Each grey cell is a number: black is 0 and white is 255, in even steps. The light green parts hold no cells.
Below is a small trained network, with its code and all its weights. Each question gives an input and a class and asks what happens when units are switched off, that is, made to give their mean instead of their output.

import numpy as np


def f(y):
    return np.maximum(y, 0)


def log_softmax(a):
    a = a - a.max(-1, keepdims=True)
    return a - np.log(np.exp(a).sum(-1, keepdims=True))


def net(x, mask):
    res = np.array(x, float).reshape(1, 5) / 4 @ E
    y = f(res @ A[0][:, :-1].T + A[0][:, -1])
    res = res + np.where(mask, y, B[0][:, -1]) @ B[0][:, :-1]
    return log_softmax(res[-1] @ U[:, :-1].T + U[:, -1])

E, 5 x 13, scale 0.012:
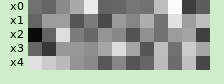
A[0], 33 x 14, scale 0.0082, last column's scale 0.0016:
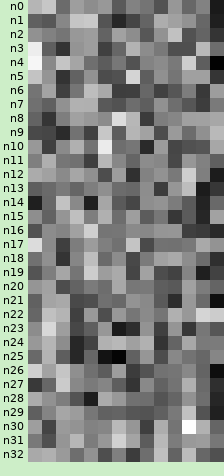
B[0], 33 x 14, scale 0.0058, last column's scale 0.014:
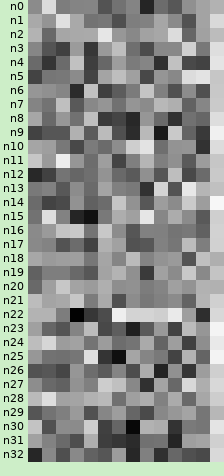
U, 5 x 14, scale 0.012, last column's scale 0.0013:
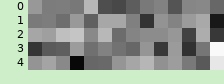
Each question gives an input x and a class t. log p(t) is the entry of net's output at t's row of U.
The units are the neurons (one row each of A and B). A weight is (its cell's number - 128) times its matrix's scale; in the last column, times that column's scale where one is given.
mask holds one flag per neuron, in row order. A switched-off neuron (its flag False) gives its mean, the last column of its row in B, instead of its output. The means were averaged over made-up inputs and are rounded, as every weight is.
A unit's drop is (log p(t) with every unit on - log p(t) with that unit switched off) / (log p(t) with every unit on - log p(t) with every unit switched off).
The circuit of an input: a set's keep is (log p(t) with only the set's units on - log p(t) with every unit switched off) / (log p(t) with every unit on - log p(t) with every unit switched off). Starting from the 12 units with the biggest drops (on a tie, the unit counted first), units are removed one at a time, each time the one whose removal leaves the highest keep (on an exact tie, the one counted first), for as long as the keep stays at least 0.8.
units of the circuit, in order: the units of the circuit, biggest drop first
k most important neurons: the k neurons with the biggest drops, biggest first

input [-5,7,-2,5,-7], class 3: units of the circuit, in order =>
(n9)
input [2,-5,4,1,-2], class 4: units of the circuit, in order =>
(n10 n15)
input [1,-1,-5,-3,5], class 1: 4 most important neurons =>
(n5 n9 n3 n17)
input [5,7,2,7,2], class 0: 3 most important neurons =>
(n30 n31 n8)
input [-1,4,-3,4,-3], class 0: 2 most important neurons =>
(n15 n8)
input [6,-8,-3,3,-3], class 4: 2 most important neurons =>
(n10 n15)
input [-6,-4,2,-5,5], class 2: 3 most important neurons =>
(n28 n21 n11)
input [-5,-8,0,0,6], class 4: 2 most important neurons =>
(n15 n10)
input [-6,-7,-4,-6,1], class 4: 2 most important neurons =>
(n15 n6)
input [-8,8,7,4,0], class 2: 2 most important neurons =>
(n24 n21)
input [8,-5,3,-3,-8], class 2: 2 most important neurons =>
(n1 n16)
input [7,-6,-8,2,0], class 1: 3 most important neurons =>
(n3 n17 n5)
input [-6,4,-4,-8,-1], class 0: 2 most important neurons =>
(n25 n23)
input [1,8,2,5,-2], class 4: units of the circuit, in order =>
(n22)
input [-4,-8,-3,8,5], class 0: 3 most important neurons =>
(n30 n31 n22)
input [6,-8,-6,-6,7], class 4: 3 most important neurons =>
(n15 n6 n10)
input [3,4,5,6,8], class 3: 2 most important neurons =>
(n4 n12)
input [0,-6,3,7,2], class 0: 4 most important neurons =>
(n30 n31 n22 n8)
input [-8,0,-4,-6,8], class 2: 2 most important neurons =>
(n28 n11)
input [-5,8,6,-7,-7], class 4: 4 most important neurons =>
(n22 n30 n8 n31)
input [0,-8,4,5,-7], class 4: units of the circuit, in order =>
(n10)
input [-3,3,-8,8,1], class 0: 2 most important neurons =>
(n30 n8)
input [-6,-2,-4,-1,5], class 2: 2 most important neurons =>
(n28 n11)
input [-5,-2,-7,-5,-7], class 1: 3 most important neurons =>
(n3 n5 n17)
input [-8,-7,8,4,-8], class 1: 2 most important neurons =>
(n14 n27)
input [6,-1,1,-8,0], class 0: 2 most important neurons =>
(n23 n25)
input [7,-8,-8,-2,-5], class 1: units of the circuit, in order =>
(n3)
